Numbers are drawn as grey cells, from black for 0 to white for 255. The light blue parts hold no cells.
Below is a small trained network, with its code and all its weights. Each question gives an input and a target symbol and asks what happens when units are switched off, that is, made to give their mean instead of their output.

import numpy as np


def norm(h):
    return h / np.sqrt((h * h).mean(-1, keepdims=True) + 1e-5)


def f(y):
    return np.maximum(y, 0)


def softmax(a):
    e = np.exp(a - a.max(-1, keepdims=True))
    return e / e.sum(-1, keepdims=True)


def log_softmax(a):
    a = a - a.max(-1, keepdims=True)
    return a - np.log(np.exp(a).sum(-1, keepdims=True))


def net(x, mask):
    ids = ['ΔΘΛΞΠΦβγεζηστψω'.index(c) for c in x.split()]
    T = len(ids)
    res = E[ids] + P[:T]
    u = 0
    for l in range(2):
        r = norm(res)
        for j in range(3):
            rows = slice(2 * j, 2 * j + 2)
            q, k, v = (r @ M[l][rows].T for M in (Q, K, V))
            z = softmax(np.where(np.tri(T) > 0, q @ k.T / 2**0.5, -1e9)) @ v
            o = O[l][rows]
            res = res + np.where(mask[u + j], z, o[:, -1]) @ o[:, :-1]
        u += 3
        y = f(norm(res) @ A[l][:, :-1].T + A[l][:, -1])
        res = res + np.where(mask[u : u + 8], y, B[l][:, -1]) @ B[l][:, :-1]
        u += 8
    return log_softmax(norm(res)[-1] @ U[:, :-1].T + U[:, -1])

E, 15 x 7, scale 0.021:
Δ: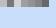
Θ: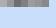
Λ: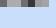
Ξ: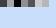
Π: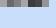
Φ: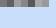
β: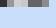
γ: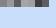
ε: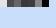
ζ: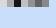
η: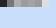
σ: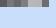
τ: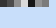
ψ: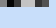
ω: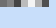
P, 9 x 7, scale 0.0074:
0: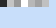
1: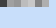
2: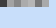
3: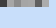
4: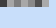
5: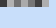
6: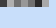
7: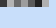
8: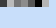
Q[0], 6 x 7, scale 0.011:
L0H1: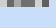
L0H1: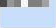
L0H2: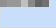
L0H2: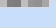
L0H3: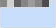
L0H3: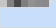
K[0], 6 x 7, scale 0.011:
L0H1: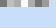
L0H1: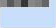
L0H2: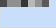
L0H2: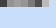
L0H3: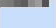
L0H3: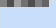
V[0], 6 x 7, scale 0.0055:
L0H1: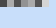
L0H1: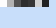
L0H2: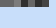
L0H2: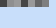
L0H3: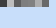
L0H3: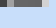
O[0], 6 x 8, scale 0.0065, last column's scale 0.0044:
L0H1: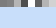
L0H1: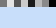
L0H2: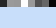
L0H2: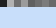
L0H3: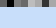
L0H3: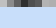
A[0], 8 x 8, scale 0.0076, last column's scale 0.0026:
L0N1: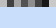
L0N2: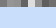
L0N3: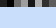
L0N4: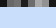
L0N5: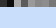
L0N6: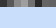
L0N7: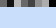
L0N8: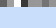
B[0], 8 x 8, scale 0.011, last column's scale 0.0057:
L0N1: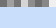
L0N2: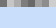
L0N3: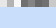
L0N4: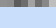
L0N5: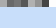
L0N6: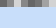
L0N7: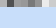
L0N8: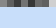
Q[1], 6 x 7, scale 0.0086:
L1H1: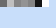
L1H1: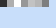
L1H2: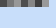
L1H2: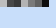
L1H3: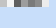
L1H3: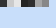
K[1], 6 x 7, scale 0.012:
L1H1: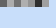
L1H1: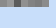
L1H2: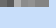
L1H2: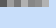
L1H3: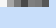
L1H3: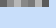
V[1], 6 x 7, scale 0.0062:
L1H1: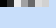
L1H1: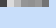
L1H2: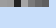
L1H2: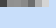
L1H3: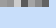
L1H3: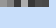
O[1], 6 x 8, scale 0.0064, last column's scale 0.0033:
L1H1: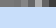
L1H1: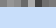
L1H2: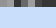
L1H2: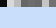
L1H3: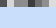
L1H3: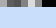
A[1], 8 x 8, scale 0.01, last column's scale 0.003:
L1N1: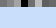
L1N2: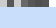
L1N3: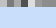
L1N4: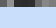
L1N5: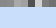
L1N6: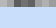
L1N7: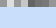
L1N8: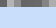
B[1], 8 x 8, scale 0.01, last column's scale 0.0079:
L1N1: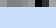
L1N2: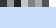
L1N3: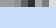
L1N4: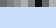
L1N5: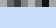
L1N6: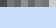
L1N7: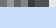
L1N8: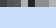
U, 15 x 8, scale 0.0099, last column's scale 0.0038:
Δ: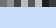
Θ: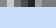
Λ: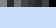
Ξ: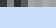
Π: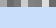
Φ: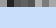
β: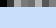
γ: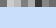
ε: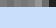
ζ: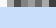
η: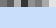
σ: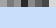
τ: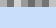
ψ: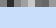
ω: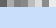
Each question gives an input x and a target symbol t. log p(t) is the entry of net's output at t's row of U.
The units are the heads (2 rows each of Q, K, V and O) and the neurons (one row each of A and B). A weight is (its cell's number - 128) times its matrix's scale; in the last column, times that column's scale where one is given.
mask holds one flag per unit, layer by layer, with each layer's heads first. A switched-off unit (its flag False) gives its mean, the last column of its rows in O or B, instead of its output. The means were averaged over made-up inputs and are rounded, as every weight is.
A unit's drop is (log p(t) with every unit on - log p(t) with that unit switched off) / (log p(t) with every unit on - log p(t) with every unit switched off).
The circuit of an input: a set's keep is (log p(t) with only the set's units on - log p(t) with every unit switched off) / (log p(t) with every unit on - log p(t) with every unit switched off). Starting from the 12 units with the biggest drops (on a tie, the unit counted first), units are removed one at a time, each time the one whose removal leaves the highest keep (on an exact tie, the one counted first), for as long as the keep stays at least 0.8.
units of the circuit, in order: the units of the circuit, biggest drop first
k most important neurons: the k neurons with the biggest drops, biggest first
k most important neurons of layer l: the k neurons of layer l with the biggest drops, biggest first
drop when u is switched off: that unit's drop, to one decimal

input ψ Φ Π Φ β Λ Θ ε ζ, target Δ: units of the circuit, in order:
L0H1
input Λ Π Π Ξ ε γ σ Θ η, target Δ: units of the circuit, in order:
L0H1; L1N5
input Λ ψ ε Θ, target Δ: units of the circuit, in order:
L0H1; L1N5
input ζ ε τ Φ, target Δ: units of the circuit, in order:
L0H1; L1N5
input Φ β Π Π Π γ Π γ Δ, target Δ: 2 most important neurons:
L1N2; L0N8
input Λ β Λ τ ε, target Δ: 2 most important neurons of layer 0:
L0N1; L0N8
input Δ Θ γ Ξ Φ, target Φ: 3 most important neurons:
L0N7; L0N5; L0N8
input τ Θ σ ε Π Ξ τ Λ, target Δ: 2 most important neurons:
L1N5; L0N3
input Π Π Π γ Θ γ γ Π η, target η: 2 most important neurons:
L1N2; L0N5
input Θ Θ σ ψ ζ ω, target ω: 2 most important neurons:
L0N2; L0N8
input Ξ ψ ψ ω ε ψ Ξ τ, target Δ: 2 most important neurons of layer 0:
L0N3; L0N1
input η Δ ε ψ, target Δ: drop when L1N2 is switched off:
0.1
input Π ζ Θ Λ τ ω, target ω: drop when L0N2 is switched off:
0.2
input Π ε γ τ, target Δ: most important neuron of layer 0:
L0N1
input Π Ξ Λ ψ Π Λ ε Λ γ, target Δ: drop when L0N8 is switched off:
0.1
